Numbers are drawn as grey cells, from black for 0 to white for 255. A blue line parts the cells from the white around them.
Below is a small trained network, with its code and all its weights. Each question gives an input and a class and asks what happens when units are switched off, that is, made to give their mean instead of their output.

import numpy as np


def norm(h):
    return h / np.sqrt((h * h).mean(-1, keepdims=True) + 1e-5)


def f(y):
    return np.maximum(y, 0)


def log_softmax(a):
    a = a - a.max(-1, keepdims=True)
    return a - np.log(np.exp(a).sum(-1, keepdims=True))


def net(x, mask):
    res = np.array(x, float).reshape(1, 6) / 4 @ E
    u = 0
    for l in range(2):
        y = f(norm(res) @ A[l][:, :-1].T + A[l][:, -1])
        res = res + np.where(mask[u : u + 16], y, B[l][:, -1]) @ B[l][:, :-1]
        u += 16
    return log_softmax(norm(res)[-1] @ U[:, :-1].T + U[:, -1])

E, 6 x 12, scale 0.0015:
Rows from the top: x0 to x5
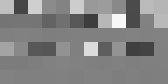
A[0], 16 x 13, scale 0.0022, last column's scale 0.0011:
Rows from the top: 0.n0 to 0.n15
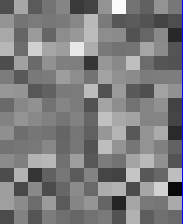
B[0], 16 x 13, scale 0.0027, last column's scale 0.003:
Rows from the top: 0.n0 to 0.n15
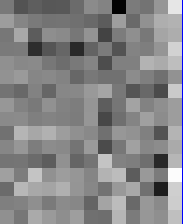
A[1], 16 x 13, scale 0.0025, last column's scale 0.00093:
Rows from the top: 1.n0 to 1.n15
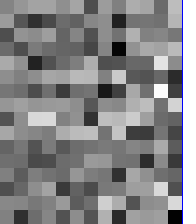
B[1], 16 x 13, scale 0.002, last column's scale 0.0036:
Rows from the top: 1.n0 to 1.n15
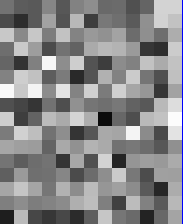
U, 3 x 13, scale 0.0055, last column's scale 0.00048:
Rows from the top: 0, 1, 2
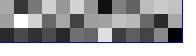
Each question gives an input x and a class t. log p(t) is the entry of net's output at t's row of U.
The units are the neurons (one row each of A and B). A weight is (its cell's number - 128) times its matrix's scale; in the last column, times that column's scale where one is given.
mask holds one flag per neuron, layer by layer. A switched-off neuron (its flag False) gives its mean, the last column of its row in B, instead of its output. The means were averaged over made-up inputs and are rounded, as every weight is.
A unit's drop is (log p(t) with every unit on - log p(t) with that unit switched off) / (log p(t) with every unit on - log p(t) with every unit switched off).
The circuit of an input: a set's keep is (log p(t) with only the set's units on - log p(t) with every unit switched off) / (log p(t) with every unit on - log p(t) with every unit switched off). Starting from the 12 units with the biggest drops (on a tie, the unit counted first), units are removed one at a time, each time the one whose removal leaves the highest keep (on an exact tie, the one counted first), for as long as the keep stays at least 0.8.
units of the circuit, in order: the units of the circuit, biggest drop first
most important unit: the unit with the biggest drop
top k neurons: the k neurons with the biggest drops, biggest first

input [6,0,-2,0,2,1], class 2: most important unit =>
0.n3
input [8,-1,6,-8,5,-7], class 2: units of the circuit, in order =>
(0.n3, 1.n15, 0.n12)
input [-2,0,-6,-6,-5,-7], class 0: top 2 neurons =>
(1.n8, 0.n3)
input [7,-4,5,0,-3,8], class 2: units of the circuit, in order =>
(1.n15, 1.n8, 0.n3)
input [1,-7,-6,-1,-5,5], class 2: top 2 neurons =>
(0.n3, 0.n13)
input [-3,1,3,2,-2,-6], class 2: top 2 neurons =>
(0.n0, 1.n8)
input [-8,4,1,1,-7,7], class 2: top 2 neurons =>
(0.n0, 1.n1)
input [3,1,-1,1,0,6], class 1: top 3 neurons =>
(0.n13, 0.n0, 1.n8)
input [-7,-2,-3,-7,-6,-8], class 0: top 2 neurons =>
(1.n8, 0.n12)
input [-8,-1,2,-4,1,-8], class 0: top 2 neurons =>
(0.n12, 1.n8)
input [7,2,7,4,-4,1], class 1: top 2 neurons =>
(0.n13, 0.n0)
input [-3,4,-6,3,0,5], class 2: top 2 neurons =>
(0.n0, 1.n8)
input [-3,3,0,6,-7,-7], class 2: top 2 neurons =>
(0.n6, 1.n8)
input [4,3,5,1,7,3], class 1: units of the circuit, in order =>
(0.n13)
